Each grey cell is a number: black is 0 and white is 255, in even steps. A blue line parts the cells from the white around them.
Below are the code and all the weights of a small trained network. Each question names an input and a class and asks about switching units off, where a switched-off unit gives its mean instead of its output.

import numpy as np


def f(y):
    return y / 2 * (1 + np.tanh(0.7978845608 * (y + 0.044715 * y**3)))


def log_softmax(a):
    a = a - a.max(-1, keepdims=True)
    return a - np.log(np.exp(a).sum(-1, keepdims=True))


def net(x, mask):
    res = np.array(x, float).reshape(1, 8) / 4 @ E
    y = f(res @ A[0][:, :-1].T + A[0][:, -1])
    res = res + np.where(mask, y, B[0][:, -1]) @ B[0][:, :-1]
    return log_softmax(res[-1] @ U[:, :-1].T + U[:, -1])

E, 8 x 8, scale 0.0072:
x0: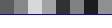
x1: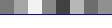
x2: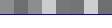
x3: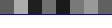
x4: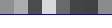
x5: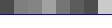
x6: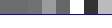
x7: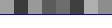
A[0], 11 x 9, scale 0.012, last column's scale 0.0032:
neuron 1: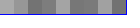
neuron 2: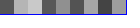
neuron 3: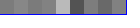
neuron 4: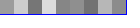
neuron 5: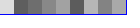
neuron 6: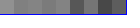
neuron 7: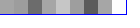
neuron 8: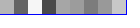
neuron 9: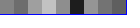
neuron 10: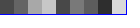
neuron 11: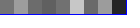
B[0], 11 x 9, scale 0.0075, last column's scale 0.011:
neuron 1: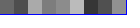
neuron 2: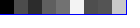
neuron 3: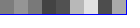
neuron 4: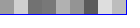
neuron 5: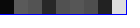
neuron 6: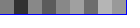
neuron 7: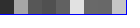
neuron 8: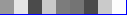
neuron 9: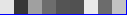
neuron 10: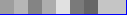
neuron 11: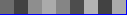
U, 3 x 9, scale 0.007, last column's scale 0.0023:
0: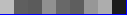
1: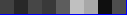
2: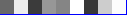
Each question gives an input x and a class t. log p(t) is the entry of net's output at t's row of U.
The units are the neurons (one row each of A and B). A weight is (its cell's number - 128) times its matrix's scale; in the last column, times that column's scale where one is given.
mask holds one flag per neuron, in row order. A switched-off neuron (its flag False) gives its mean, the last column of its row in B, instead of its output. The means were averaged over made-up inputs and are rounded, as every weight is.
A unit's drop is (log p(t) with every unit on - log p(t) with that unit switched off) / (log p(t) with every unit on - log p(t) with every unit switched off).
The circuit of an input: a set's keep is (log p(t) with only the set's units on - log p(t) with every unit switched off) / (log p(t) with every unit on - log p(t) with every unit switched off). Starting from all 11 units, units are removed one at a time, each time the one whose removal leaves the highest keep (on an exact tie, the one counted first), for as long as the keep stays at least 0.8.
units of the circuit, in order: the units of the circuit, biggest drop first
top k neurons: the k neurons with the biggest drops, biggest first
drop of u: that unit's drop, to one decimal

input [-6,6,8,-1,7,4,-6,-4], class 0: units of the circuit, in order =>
(neuron 9)
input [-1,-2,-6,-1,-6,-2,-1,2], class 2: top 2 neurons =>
(neuron 8; neuron 9)
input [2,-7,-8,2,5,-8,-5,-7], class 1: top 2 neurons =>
(neuron 8; neuron 10)
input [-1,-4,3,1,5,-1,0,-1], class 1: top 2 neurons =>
(neuron 8; neuron 10)
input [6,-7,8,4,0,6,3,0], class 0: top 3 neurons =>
(neuron 8; neuron 2; neuron 7)
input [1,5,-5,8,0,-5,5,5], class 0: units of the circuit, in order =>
(neuron 2; neuron 7; neuron 11)
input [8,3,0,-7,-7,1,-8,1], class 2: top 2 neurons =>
(neuron 8; neuron 2)
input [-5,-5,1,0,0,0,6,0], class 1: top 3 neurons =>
(neuron 8; neuron 10; neuron 4)
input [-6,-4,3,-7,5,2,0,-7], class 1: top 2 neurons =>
(neuron 8; neuron 5)
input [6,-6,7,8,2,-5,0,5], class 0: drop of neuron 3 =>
0.1
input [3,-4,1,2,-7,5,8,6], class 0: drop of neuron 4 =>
0.2
